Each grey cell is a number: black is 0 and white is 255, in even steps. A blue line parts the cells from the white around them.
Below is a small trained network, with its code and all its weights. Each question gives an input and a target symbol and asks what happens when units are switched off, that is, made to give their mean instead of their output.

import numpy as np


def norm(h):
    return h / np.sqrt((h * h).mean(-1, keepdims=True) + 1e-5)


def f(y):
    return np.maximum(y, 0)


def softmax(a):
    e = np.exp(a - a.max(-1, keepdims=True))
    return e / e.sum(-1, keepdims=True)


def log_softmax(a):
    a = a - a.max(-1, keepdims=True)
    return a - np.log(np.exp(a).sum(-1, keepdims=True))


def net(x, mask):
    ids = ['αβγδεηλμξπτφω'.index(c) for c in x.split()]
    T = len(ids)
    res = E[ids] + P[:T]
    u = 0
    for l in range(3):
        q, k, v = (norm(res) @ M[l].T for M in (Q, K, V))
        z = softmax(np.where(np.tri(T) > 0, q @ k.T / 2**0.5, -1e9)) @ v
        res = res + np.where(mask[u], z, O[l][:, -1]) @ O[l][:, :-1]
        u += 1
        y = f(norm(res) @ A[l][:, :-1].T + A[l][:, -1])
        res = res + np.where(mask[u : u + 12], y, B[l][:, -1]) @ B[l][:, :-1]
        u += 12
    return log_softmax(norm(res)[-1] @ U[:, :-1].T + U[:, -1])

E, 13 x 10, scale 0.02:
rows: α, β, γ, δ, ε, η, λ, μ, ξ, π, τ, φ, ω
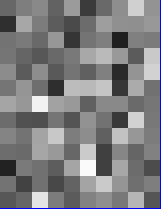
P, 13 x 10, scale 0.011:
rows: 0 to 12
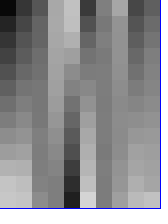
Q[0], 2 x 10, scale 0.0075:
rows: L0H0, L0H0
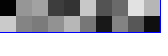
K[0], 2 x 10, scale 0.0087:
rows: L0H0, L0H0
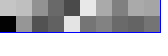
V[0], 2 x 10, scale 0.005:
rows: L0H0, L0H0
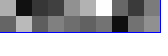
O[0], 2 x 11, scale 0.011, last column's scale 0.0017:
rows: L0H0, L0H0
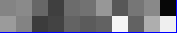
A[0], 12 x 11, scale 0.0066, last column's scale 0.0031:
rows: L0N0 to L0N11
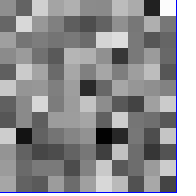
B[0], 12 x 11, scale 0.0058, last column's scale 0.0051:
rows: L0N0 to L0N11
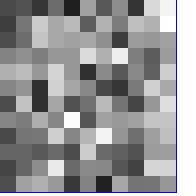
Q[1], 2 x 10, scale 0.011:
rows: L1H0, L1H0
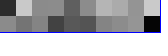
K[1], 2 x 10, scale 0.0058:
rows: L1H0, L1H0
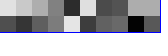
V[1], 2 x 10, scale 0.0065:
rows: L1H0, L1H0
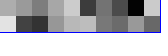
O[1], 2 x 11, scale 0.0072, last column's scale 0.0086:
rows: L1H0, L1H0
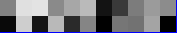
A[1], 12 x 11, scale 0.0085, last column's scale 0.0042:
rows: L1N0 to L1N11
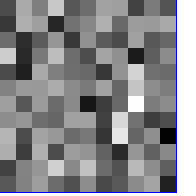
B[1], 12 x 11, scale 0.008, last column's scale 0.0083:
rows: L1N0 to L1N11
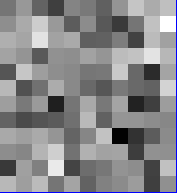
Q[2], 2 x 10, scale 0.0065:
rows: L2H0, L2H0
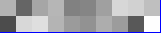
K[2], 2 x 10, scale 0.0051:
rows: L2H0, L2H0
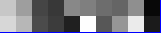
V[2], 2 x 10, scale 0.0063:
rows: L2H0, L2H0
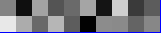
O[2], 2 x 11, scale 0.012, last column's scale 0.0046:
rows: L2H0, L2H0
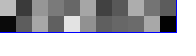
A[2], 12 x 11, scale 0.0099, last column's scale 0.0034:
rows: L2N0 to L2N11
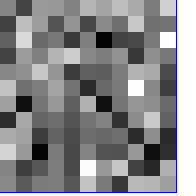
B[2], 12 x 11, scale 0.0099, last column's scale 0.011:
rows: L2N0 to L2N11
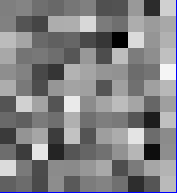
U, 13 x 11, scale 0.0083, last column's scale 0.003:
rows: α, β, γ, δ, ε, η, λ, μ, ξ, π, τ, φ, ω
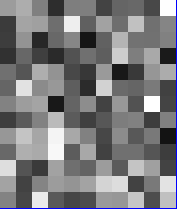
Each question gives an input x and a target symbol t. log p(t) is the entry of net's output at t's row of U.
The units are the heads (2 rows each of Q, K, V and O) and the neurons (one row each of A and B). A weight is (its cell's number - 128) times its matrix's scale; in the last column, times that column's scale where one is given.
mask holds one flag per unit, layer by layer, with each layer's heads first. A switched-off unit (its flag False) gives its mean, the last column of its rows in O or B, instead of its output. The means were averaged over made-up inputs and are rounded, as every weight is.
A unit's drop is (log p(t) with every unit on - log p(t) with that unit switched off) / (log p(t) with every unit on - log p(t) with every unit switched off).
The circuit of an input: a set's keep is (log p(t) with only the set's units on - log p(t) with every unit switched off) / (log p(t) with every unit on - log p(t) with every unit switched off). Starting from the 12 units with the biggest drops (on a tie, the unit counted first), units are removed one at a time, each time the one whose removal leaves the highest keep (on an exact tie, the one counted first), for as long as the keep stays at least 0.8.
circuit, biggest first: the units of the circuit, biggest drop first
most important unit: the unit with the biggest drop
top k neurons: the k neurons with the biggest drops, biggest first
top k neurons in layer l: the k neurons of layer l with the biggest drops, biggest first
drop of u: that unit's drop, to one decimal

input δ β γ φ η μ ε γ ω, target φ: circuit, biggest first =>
(L2N2)
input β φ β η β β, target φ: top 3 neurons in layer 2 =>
(L2N2 L2N1 L2N0)
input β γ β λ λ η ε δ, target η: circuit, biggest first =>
(L2H0 L2N4)
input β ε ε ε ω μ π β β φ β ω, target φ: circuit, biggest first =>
(L1H0 L2N2)
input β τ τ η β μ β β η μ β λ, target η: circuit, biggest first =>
(L2H0 L1N2)
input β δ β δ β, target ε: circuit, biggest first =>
(L0H0 L1N1)
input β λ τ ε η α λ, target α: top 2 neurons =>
(L1N6 L0N0)
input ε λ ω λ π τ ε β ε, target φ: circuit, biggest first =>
(L2N2 L1N9)
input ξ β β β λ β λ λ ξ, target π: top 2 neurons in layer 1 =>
(L1N8 L1N10)
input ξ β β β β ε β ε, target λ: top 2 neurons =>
(L0N0 L1N9)
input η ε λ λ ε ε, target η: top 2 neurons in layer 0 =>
(L0N3 L0N8)
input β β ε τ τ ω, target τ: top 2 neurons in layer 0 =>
(L0N0 L0N6)
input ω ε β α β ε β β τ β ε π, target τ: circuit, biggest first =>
(L2N10 L1N1)
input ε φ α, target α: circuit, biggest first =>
(L1N6)
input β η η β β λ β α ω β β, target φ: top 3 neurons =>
(L2N2 L2N5 L0N0)
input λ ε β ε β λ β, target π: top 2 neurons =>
(L1N10 L0N5)
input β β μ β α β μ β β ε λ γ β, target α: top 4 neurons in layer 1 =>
(L1N6 L1N2 L1N1 L1N4)
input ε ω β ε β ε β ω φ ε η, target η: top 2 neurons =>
(L2N4 L0N3)
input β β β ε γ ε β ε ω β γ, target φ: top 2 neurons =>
(L2N2 L1N2)
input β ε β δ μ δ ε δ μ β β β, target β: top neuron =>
(L1N2)
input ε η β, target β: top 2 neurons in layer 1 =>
(L1N1 L1N10)
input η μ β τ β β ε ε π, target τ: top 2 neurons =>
(L2N10 L0N8)
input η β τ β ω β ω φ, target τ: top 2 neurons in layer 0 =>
(L0N1 L0N10)
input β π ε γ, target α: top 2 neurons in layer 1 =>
(L1N2 L1N0)
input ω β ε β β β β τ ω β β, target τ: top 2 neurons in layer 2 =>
(L2N5 L2N7)
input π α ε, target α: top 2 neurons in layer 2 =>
(L2N6 L2N11)
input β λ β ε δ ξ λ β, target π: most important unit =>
L0H0
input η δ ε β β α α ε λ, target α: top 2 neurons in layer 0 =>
(L0N0 L0N6)
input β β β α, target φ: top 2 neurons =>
(L2N2 L1N1)
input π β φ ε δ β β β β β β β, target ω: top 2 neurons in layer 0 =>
(L0N6 L0N8)
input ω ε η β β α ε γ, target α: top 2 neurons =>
(L1N6 L0N10)
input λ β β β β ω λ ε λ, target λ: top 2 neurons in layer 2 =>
(L2N3 L2N0)
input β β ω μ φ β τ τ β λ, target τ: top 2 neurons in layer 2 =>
(L2N5 L2N7)
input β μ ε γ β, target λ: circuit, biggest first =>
(L1N1)
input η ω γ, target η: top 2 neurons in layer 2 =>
(L2N4 L2N1)
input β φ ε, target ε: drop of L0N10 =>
0.1
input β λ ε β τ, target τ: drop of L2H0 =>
0.2
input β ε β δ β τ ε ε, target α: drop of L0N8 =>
-0.1
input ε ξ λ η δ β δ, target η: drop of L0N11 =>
0.1
